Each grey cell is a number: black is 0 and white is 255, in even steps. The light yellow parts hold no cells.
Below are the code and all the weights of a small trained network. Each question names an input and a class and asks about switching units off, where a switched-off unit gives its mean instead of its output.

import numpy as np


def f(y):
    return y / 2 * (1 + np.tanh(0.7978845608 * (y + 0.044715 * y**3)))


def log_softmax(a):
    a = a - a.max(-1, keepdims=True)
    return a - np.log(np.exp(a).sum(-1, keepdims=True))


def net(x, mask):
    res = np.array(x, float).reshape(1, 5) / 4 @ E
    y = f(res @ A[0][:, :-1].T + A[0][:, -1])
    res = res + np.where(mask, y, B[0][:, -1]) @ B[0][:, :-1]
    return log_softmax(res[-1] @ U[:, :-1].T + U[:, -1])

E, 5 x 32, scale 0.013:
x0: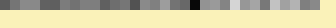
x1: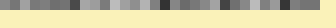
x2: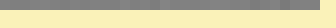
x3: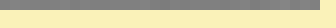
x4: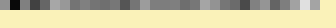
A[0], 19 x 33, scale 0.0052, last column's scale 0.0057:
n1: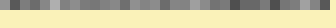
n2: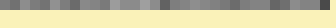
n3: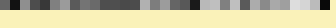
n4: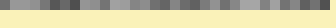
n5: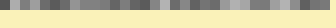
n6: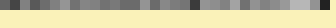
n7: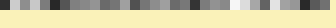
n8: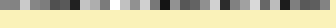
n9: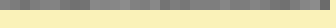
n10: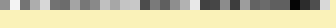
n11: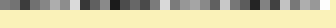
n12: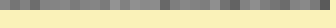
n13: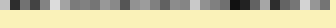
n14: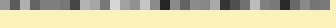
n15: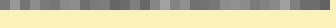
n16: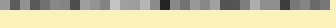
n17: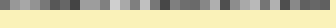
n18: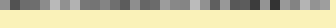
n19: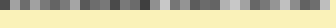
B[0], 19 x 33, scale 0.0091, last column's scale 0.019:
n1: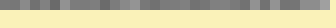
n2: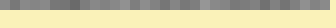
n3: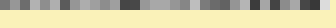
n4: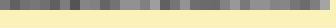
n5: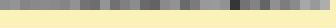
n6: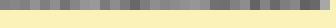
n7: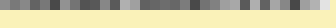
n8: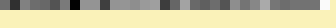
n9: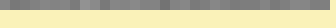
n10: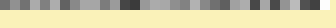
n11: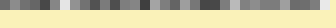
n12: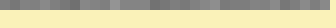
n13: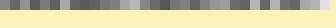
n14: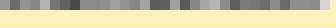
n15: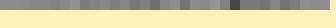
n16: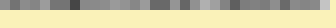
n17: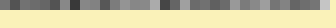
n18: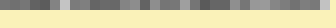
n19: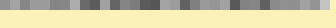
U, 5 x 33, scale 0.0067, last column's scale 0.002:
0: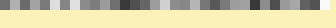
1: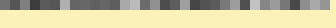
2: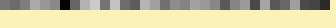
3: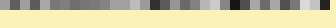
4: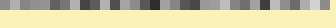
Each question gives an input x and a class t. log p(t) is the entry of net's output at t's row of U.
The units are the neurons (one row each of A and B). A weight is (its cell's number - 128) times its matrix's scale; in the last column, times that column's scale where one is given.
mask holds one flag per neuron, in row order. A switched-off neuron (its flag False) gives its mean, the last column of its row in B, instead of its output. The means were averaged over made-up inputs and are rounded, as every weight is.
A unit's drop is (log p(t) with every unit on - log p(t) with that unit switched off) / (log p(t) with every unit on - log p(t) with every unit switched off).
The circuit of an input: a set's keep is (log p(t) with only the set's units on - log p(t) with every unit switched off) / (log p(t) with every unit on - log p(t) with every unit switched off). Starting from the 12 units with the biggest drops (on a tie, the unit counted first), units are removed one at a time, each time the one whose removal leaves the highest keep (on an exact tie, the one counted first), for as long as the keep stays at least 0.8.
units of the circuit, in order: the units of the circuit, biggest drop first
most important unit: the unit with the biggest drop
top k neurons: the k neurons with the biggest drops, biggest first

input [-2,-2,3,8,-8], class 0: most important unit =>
n10
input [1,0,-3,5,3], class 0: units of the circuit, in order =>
(n8, n7)
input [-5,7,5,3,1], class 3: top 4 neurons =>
(n3, n13, n14, n16)
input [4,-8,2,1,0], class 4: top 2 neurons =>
(n10, n19)
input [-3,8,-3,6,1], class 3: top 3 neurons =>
(n3, n14, n16)
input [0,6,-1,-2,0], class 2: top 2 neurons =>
(n7, n13)
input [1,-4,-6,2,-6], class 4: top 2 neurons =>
(n7, n3)
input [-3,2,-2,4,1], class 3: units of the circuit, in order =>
(n3, n11)
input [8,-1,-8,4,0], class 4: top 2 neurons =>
(n7, n10)
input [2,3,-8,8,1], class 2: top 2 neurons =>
(n13, n11)
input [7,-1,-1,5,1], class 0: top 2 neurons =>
(n3, n13)
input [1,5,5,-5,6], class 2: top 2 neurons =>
(n3, n7)
